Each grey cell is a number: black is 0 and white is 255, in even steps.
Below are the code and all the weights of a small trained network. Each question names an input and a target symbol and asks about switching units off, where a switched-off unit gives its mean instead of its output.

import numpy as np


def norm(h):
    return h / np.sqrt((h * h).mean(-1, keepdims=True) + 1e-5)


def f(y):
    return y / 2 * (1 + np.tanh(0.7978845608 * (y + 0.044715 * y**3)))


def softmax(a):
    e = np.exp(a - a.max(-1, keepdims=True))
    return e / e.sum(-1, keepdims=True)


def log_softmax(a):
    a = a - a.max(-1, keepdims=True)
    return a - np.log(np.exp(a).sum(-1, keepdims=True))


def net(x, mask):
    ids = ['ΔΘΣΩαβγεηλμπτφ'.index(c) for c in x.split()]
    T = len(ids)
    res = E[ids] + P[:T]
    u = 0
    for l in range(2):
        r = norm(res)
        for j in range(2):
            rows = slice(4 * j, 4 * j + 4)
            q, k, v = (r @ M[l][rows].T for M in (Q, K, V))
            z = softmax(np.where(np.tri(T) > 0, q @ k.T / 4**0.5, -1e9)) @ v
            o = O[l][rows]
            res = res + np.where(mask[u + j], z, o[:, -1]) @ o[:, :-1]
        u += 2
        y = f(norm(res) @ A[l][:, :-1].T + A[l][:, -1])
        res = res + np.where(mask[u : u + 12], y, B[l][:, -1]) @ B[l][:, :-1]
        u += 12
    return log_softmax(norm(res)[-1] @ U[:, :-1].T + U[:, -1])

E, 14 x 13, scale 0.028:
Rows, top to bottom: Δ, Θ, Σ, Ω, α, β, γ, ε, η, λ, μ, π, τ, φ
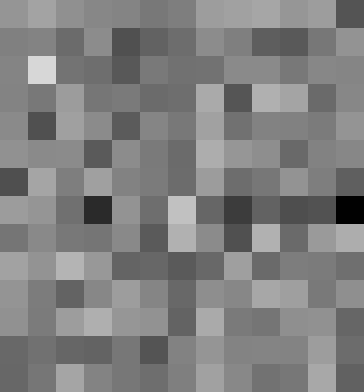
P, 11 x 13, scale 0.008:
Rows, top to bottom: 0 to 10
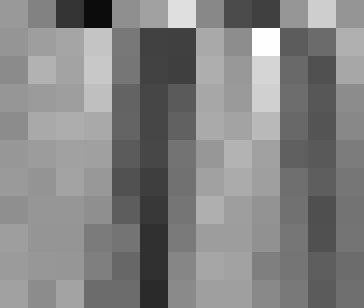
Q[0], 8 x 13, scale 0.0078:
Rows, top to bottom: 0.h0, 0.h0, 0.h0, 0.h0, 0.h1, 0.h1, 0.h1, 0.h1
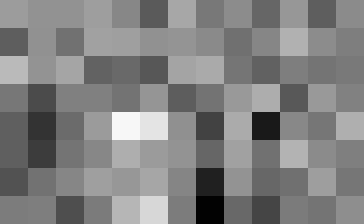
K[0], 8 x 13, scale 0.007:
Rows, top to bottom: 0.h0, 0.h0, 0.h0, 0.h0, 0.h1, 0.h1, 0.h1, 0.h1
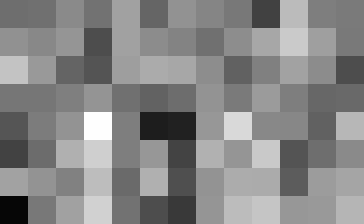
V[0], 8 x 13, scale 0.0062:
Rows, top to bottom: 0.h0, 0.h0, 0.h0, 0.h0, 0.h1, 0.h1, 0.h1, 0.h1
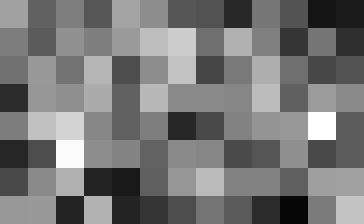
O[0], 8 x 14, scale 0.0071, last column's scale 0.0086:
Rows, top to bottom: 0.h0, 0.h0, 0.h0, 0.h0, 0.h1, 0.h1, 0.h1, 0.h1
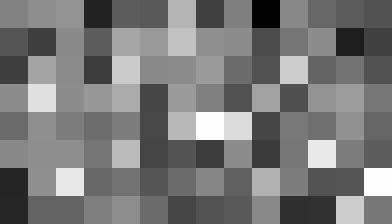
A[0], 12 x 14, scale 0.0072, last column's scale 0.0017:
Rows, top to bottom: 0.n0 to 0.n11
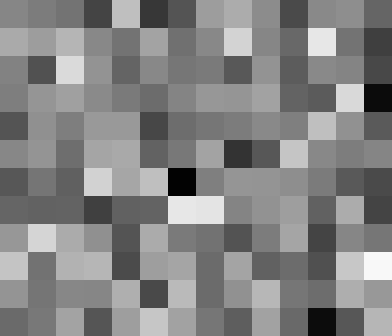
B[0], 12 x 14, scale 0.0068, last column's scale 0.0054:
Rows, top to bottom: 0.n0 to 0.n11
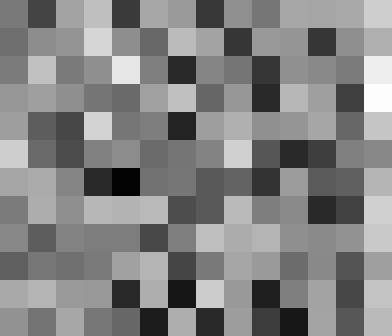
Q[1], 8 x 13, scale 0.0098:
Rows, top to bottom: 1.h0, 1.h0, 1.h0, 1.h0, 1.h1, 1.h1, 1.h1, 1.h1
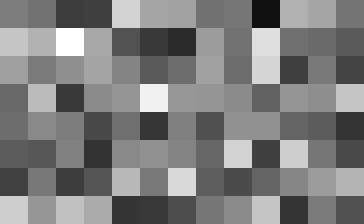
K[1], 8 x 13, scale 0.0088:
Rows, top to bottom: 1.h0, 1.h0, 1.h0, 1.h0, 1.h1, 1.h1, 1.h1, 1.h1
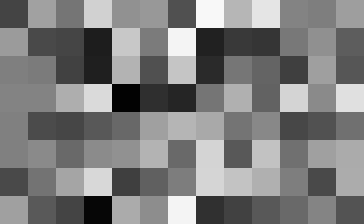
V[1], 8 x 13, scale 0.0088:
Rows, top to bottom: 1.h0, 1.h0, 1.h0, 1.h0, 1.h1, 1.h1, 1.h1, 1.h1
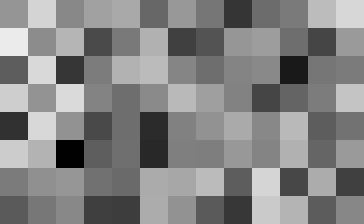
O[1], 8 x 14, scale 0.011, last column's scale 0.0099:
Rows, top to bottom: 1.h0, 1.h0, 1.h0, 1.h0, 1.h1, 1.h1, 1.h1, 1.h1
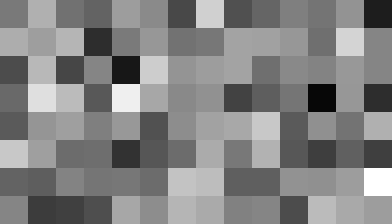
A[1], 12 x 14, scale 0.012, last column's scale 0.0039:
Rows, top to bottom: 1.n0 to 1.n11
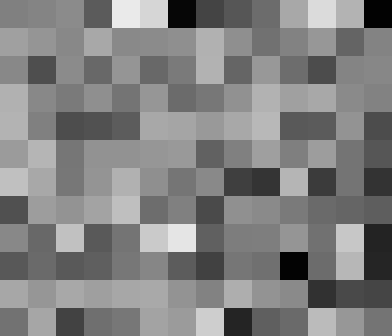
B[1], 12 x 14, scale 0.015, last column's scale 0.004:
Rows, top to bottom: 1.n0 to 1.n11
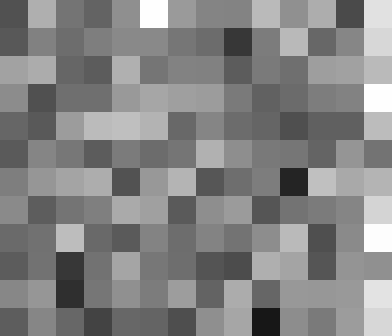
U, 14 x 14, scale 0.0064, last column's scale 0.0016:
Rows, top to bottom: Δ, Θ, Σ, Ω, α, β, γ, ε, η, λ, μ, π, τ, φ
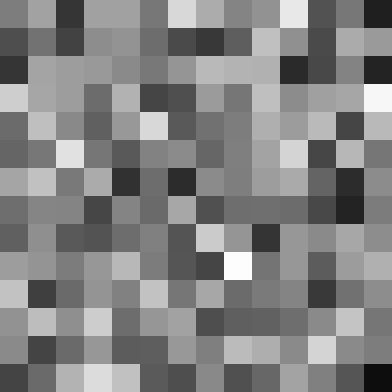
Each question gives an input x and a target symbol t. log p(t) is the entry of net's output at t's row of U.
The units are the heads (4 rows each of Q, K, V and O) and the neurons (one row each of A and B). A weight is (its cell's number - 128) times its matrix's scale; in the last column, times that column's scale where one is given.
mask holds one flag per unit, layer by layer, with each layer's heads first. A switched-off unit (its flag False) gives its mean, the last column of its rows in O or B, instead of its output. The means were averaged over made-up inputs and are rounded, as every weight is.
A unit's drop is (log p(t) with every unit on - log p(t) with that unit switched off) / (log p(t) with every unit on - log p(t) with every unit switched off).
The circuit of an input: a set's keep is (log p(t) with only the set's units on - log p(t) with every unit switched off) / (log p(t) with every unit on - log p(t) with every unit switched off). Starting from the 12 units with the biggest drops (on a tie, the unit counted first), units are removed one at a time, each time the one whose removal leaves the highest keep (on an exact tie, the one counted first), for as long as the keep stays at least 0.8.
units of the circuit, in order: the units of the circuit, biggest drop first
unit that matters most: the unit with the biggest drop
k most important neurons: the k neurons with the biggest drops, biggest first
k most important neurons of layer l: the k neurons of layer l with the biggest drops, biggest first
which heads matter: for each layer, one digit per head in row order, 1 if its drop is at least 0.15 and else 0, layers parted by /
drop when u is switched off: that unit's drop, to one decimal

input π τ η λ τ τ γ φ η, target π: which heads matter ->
01 / 11
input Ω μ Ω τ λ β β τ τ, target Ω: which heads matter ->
00 / 10
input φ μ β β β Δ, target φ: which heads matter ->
00 / 10
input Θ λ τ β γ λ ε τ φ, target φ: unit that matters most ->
0.n11
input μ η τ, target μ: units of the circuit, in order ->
[0.h1, 1.n4, 1.h1]
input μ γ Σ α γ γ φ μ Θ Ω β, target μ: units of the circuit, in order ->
[0.h1, 1.n4]
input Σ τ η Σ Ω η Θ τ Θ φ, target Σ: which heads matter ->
01 / 01
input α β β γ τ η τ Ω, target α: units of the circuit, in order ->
[1.n0, 1.h1, 0.h1]
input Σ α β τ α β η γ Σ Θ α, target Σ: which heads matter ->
01 / 01
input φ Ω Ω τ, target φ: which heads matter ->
01 / 10
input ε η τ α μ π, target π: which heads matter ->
11 / 10
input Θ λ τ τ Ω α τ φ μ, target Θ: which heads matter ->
01 / 00
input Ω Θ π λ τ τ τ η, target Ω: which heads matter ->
00 / 11
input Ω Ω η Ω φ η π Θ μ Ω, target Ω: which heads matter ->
00 / 10
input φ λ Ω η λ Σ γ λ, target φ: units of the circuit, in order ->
[1.h0]
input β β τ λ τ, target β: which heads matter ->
01 / 10
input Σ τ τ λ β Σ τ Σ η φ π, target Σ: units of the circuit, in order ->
[0.h1, 1.h1]
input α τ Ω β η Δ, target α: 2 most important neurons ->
[1.n0, 0.n2]
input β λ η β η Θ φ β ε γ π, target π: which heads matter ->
01 / 10
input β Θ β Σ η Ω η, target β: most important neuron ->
[1.n8]
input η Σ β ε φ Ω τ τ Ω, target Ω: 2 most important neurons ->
[0.n11, 1.n2]
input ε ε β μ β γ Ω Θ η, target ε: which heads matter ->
11 / 11
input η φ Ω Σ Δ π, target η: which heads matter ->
00 / 00
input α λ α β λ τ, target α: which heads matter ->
00 / 00
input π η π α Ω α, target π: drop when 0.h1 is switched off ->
0.6
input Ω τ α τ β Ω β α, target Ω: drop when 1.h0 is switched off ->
0.3
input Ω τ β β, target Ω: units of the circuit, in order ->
[1.h0]
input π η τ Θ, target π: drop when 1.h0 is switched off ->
0.4
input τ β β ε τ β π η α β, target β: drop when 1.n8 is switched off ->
0.2
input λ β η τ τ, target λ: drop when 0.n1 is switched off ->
0.0
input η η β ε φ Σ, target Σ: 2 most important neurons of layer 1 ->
[1.n4, 1.n5]
